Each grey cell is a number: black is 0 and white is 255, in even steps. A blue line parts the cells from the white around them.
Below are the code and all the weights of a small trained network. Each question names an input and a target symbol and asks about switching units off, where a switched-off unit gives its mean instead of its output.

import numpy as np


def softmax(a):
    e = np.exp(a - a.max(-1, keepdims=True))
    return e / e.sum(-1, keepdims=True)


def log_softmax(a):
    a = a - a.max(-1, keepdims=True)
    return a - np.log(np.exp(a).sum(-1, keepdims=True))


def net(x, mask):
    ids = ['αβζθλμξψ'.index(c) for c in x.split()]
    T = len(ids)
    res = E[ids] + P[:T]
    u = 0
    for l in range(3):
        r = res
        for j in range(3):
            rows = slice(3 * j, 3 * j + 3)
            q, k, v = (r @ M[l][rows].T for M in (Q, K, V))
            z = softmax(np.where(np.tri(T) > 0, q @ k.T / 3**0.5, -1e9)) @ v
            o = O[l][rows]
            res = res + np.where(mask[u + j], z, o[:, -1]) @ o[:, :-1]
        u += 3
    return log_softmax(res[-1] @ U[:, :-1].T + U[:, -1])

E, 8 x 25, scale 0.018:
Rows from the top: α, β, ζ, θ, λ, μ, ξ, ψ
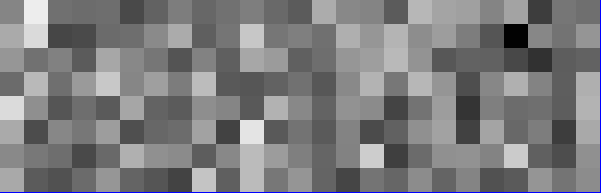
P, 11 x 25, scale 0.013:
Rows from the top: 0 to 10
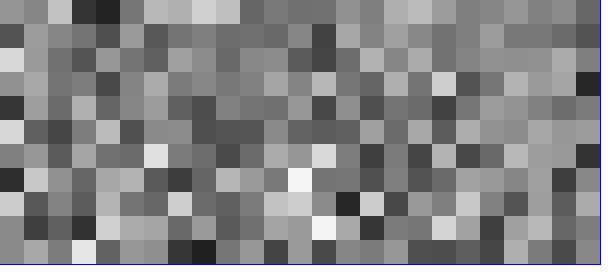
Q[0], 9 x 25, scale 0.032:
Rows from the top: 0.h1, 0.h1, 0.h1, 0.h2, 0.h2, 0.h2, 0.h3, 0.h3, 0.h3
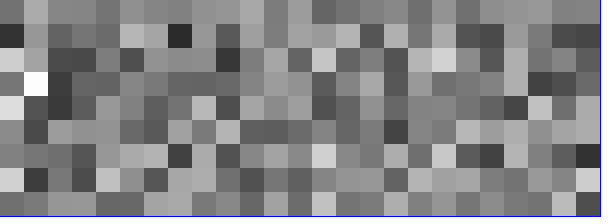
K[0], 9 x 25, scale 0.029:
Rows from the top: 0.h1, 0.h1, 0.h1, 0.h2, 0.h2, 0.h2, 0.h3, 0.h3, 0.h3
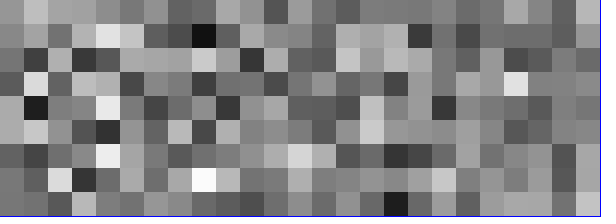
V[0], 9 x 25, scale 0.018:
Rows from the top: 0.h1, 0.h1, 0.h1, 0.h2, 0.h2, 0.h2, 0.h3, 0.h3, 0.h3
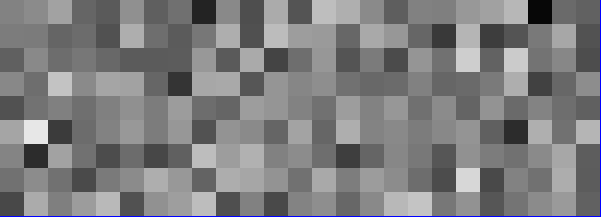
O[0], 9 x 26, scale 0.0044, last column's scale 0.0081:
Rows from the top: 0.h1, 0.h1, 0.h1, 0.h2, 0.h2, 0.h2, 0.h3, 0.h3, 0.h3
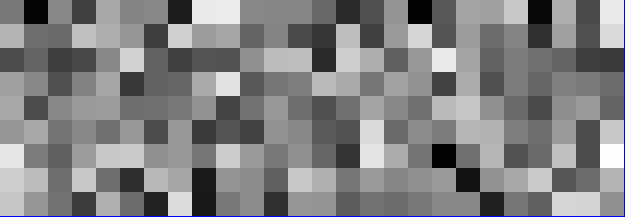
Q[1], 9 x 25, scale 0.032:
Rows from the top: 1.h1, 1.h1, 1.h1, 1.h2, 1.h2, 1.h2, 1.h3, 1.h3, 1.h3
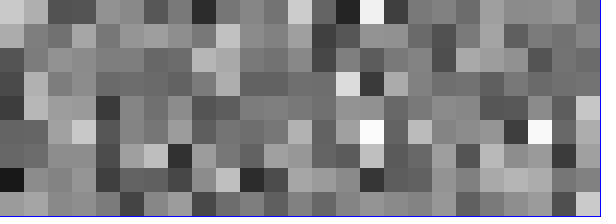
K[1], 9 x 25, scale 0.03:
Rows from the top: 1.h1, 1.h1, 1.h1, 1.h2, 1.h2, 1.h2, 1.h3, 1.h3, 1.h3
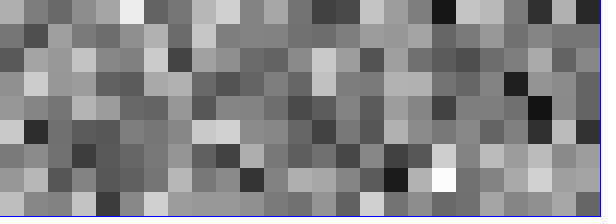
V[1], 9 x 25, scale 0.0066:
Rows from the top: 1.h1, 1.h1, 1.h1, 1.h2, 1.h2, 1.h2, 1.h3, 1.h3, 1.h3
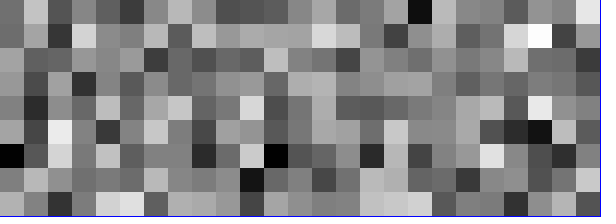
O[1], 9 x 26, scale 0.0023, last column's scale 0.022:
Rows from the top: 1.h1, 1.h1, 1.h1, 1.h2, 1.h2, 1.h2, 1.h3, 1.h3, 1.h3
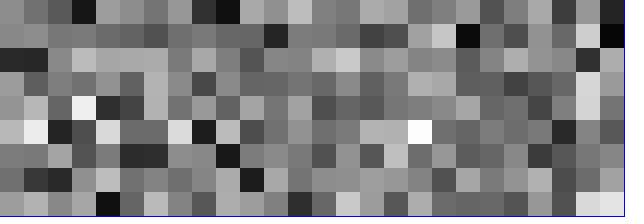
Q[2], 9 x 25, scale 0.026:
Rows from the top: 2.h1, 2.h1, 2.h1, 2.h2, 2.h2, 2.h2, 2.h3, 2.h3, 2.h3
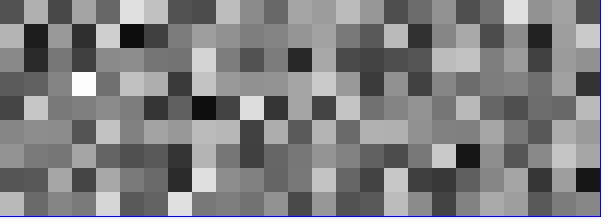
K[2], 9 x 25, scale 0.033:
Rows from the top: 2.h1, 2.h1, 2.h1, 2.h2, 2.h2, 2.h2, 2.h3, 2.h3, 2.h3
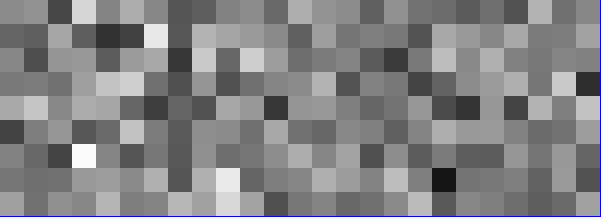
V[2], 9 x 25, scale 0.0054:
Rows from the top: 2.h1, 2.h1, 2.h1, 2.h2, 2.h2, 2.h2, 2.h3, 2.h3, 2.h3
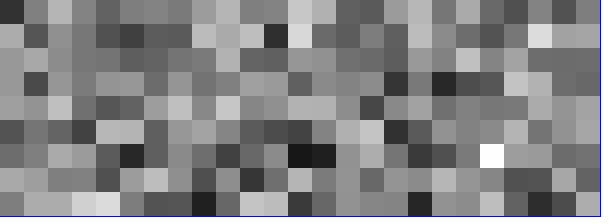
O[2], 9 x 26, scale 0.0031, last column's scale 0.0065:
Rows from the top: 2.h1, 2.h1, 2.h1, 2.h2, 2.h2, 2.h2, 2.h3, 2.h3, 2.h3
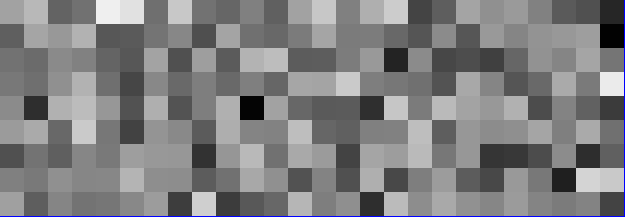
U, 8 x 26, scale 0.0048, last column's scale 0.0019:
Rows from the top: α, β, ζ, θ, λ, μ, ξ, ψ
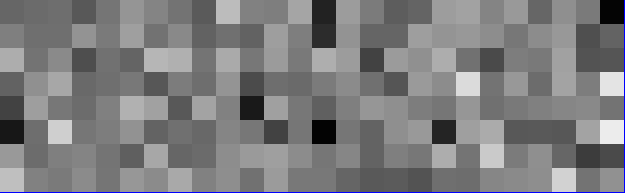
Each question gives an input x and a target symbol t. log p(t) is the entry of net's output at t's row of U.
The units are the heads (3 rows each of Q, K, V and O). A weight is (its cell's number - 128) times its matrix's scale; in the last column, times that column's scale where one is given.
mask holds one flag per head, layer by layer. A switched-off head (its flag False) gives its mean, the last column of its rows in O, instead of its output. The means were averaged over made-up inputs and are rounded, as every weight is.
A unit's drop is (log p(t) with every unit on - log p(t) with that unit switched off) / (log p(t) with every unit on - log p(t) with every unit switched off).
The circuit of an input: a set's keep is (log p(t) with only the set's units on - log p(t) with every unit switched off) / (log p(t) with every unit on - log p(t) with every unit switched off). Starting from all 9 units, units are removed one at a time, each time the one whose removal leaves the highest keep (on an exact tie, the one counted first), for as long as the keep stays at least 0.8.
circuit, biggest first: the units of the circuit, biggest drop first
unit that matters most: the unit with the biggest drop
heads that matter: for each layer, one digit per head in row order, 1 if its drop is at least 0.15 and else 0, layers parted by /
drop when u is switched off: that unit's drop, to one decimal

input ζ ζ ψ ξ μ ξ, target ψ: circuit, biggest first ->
(0.h3 0.h1)
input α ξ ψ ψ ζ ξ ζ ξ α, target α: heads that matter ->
100 / 000 / 000
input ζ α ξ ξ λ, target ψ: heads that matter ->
101 / 000 / 000
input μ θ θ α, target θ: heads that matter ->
001 / 000 / 000
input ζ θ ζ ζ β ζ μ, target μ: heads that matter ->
001 / 000 / 000
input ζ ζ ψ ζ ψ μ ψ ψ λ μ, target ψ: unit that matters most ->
0.h3
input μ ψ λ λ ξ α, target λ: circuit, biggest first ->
(0.h1 0.h3)
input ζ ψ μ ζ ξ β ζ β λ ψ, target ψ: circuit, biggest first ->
(0.h3 0.h1)
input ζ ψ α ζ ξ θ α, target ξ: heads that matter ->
001 / 000 / 000
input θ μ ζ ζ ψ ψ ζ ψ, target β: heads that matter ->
100 / 000 / 000
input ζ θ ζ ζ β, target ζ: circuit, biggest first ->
(0.h1 0.h3)
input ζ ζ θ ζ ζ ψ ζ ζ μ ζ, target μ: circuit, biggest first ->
(0.h3 1.h3)
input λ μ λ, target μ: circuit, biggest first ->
(0.h3 0.h1 1.h1)
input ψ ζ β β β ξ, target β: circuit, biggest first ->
(0.h1)
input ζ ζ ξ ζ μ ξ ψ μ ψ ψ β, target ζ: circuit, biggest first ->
(0.h1 0.h3 0.h2)
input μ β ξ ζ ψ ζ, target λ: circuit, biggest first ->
(0.h1 0.h3)
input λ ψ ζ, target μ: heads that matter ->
101 / 000 / 000
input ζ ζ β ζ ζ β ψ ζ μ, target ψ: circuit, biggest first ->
(0.h1 0.h3)
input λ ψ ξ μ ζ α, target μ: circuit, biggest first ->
(0.h3 0.h1)
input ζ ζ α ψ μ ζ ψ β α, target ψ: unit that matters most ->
0.h1
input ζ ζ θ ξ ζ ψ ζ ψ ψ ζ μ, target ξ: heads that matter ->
100 / 000 / 000
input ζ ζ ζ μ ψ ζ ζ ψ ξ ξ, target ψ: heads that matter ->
001 / 000 / 000
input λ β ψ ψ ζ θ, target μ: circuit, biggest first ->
(0.h3 1.h1 0.h1)
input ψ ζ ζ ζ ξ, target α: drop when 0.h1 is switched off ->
0.8
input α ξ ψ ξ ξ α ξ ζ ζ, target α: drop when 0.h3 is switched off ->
0.0
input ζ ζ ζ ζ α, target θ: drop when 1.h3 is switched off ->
0.1
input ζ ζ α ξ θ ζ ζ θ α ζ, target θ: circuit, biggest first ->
(0.h3)
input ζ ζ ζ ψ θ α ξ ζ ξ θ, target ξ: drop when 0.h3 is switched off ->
1.1
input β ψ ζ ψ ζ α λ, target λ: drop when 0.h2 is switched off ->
0.1
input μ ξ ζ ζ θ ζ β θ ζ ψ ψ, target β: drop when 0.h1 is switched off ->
0.9
